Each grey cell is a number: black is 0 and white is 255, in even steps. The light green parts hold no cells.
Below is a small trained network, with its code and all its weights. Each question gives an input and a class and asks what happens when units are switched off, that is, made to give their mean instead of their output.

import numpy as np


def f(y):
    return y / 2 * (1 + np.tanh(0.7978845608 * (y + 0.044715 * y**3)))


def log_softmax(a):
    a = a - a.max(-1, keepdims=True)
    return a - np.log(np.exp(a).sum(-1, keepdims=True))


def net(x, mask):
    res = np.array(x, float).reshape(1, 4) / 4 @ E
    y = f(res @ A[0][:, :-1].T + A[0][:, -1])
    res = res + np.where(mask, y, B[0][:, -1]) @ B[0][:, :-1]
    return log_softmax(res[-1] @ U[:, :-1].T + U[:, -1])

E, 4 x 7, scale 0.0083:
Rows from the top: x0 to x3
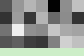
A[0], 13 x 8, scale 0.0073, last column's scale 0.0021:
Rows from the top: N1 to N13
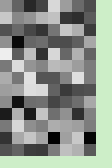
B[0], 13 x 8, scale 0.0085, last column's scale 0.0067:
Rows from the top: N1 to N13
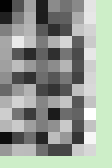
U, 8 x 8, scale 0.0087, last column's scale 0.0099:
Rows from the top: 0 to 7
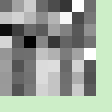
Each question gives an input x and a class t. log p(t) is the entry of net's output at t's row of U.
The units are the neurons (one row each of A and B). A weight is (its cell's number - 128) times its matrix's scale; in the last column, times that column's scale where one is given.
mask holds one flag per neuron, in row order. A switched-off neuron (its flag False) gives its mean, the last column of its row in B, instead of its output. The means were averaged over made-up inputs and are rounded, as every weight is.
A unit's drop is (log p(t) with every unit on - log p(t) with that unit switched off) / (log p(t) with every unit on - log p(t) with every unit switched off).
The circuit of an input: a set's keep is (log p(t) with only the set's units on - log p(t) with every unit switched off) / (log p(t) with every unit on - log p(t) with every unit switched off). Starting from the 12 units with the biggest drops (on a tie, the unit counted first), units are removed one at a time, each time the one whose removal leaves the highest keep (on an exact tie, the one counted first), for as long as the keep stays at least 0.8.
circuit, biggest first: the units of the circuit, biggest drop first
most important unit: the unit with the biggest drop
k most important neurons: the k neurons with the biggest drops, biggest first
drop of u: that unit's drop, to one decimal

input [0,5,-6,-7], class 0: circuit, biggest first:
[N8]
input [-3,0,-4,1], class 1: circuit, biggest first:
[N4, N9]
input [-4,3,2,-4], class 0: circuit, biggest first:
[N12, N2]
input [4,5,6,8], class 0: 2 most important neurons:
[N3, N13]
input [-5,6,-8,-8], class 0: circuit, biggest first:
[N2, N8]
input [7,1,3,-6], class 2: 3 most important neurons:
[N12, N13, N3]
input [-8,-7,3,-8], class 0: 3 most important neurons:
[N2, N8, N12]
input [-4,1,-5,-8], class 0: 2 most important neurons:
[N2, N8]
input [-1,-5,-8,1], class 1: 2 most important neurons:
[N4, N9]
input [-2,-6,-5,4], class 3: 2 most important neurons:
[N5, N7]
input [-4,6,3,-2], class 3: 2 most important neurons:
[N10, N12]
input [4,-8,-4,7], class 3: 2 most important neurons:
[N7, N5]
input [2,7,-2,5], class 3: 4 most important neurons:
[N10, N2, N8, N1]
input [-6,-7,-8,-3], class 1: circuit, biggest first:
[N4]
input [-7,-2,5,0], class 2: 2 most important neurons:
[N1, N4]
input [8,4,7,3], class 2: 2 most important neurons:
[N12, N4]
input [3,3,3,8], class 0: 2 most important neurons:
[N13, N3]
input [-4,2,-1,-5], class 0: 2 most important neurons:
[N12, N2]
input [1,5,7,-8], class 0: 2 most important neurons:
[N8, N2]
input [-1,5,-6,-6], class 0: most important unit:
N8
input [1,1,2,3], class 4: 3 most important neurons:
[N2, N8, N1]
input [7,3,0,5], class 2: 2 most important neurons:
[N12, N8]
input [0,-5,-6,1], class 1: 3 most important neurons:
[N4, N9, N10]
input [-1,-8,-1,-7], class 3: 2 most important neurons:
[N5, N7]
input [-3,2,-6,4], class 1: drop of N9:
0.2
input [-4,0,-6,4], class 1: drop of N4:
0.4
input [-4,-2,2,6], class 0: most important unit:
N13
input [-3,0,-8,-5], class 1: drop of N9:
0.2
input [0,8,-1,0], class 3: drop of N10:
0.3
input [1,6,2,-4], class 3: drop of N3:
0.1
